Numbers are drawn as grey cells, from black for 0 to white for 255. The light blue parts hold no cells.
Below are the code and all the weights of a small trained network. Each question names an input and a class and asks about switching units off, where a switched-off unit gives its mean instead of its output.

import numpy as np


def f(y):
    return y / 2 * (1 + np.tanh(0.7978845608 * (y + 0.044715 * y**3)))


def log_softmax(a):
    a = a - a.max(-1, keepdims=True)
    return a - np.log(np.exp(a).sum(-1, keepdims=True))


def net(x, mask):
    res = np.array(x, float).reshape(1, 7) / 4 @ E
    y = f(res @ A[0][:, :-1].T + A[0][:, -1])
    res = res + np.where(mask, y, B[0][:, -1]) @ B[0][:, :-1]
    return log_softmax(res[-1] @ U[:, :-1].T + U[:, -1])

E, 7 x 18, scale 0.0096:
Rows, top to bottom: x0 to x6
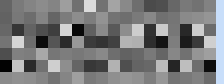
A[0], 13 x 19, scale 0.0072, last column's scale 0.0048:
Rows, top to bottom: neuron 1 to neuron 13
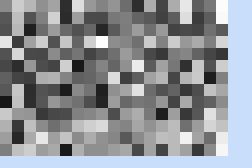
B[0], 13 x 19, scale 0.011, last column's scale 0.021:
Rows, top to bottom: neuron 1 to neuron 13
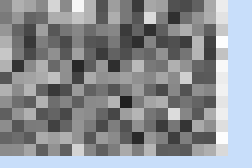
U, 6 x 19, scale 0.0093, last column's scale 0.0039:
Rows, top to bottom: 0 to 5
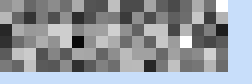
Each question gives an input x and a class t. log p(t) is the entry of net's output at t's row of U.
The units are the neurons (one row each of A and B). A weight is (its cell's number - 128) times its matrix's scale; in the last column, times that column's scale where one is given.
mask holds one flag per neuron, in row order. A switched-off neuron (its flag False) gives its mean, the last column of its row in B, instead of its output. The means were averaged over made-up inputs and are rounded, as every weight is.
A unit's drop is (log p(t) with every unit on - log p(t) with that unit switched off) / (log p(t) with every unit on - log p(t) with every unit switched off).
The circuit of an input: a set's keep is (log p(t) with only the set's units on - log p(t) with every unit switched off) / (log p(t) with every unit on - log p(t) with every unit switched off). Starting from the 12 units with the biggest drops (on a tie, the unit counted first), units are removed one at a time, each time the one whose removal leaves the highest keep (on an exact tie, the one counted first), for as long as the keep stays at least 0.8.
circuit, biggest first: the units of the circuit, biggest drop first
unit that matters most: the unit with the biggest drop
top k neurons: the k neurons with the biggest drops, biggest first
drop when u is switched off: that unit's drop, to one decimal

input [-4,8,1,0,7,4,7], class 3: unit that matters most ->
neuron 4
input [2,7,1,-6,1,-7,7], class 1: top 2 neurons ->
neuron 1; neuron 2
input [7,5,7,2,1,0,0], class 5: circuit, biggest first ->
neuron 4; neuron 12
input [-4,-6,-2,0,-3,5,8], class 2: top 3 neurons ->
neuron 4; neuron 11; neuron 8
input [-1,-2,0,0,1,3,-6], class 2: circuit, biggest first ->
neuron 4; neuron 11
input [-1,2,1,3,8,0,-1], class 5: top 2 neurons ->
neuron 4; neuron 1
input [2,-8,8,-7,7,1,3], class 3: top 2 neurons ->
neuron 7; neuron 8
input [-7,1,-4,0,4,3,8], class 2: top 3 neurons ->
neuron 4; neuron 11; neuron 8
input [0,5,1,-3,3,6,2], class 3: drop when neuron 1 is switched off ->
0.2
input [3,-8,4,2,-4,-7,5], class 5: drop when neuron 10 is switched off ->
0.2
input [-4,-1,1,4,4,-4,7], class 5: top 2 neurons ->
neuron 1; neuron 2
